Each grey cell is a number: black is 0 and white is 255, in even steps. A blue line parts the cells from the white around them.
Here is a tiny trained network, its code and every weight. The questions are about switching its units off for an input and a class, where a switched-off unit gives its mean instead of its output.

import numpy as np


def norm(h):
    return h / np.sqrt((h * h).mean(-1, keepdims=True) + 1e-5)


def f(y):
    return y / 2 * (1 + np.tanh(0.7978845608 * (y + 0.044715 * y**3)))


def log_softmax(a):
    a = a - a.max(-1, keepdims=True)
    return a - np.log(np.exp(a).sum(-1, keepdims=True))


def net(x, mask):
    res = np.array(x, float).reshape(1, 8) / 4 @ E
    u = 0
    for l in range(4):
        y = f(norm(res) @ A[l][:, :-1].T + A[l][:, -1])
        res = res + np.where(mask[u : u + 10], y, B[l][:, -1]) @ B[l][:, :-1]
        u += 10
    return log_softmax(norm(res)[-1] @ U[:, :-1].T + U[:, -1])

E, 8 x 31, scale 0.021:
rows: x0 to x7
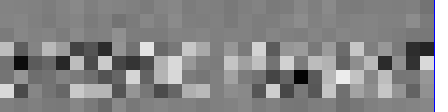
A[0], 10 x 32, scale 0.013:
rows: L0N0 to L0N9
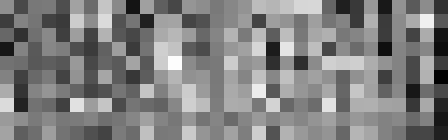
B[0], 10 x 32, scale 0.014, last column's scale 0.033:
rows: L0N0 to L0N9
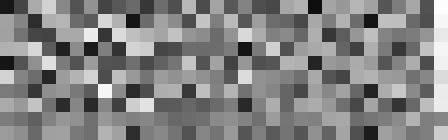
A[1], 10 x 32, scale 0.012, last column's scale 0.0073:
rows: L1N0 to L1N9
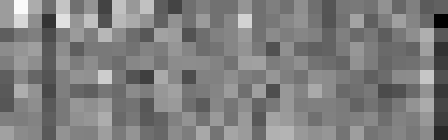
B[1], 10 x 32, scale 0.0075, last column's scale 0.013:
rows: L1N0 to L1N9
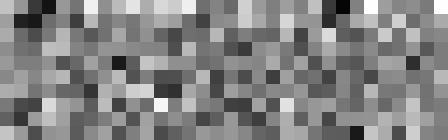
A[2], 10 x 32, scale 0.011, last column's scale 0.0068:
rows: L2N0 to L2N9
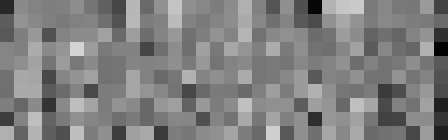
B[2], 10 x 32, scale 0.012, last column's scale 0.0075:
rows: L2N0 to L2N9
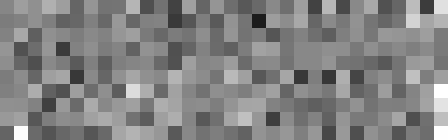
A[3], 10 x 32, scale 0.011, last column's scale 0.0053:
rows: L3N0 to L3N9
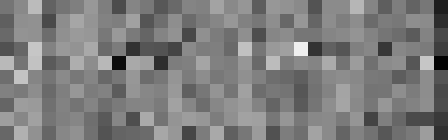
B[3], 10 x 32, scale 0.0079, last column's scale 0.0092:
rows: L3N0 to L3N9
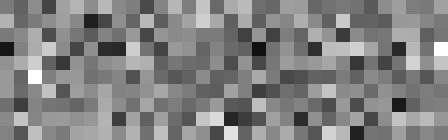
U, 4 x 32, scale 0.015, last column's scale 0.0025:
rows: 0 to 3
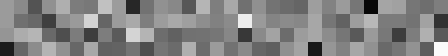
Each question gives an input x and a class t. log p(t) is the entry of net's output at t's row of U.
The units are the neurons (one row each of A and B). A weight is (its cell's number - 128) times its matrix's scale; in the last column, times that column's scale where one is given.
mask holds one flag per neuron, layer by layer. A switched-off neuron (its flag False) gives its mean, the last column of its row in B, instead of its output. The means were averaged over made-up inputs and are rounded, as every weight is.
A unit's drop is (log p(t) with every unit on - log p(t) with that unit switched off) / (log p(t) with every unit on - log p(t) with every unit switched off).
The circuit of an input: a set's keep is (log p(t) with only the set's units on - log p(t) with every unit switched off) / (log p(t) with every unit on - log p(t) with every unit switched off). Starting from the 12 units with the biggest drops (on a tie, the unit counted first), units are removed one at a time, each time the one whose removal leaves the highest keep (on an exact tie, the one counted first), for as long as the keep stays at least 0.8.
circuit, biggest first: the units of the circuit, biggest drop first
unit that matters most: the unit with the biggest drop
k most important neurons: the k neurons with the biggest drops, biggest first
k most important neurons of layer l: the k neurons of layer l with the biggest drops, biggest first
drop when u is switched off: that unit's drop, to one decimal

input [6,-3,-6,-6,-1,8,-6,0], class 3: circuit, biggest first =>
[L0N4]
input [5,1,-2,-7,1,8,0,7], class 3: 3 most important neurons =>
[L0N4; L0N6; L0N9]
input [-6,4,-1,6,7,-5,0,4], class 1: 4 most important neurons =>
[L0N2; L0N5; L0N1; L0N0]
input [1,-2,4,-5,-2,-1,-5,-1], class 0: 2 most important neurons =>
[L0N1; L0N7]
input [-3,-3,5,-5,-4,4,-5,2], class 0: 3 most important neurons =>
[L0N7; L0N0; L0N3]
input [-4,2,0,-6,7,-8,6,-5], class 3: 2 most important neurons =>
[L0N0; L0N3]
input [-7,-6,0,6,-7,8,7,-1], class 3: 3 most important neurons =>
[L0N3; L0N2; L0N5]
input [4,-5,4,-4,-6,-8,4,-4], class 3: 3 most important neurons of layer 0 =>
[L0N3; L0N2; L0N7]
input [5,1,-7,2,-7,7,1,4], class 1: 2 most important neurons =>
[L0N0; L0N4]
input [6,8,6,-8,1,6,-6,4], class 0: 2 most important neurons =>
[L0N1; L0N0]
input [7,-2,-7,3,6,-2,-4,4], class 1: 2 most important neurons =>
[L0N2; L0N5]
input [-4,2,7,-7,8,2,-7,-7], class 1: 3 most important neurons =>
[L0N2; L0N5; L0N6]
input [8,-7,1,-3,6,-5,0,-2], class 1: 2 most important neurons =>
[L0N2; L0N5]
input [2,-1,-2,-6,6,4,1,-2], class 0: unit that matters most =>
L0N1
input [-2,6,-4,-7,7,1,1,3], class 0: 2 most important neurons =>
[L0N1; L1N0]
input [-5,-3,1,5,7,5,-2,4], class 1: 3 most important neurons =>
[L0N2; L0N5; L0N1]
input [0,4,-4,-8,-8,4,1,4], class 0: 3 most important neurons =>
[L0N0; L0N3; L0N4]
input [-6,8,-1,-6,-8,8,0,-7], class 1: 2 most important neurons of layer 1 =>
[L1N0; L1N1]
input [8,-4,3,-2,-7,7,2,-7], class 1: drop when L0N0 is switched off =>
1.7
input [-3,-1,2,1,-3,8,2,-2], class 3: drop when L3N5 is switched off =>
0.0
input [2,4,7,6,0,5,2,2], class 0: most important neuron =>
[L0N6]
